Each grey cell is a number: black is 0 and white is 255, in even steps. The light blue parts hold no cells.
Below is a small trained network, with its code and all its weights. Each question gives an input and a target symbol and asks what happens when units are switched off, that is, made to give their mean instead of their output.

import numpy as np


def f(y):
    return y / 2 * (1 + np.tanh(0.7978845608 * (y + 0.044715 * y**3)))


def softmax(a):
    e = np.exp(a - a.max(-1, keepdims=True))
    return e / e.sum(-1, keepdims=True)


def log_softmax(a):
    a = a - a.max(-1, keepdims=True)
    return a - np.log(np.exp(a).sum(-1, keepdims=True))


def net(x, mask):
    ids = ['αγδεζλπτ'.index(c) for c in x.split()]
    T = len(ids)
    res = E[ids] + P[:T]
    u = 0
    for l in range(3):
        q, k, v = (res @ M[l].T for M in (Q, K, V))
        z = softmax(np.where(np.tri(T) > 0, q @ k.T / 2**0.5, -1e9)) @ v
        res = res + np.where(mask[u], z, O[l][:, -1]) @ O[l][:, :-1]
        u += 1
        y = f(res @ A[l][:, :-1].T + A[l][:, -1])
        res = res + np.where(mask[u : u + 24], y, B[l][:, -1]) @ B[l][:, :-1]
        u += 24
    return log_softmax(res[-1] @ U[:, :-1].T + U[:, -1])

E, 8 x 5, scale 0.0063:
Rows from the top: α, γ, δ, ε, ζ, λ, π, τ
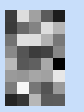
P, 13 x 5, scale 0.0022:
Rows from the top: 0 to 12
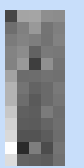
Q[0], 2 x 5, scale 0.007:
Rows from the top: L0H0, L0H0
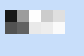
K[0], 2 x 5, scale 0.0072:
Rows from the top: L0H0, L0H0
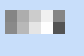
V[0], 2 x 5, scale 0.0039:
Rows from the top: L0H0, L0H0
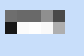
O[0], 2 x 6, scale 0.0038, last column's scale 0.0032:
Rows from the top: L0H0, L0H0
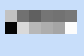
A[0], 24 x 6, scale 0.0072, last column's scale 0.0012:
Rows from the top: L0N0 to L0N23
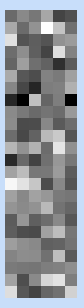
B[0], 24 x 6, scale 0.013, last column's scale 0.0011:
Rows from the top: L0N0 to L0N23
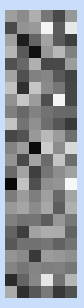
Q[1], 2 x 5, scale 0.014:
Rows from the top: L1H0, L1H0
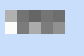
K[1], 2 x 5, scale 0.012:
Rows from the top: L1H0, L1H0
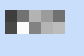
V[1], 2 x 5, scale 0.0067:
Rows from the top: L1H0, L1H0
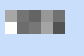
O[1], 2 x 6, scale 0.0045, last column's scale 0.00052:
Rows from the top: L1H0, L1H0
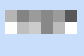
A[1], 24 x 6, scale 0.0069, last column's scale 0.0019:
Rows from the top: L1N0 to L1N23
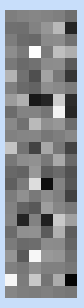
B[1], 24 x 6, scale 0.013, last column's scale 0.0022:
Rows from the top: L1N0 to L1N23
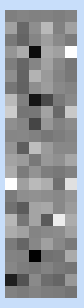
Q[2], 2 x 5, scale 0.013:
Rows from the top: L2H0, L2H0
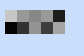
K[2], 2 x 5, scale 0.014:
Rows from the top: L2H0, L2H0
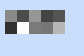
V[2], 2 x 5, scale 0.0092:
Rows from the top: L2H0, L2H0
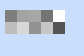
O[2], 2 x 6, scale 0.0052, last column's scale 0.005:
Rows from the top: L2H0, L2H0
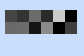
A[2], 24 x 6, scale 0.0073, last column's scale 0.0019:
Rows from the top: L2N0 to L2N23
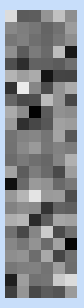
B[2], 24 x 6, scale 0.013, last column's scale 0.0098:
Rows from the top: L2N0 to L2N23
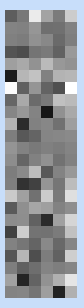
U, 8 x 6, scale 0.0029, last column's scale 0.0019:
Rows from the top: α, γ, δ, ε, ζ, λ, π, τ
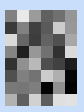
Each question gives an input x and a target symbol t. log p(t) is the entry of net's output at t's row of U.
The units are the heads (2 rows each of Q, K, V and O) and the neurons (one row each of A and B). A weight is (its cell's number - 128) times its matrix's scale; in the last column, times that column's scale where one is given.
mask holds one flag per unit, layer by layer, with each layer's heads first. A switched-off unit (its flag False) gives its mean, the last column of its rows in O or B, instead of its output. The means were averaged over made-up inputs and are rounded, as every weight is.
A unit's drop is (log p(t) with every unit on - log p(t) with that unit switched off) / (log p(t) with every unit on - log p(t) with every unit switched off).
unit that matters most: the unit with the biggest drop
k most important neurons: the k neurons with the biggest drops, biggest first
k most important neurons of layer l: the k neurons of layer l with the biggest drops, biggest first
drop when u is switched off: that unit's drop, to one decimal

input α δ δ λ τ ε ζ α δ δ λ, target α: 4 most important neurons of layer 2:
L2N22; L2N18; L2N14; L2N20
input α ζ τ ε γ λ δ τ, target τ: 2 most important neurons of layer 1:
L1N14; L1N17
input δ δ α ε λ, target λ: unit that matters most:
L2N6
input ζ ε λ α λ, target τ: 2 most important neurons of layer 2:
L2N20; L2N0
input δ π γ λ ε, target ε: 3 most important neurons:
L2N9; L2N3; L1N17
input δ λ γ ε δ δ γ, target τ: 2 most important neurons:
L2N0; L1N17
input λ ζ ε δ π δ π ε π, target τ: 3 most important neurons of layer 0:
L0N2; L0N23; L0N6
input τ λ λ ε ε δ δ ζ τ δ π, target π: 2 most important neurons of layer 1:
L1N7; L1N14
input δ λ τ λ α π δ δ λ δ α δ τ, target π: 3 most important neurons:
L0N7; L2N8; L2N17
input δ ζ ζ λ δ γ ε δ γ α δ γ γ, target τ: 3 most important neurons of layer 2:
L2N0; L2N20; L2N18
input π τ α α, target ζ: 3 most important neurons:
L0N7; L2N5; L1N14
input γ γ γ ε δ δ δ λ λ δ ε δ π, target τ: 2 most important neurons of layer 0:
L0N2; L0N23
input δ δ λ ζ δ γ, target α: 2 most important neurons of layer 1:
L1N8; L1N17
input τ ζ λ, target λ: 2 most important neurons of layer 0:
L0N11; L0N22
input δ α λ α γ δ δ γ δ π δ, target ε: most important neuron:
L1N3
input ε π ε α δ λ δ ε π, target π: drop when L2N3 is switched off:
0.1
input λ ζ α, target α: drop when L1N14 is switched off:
0.2
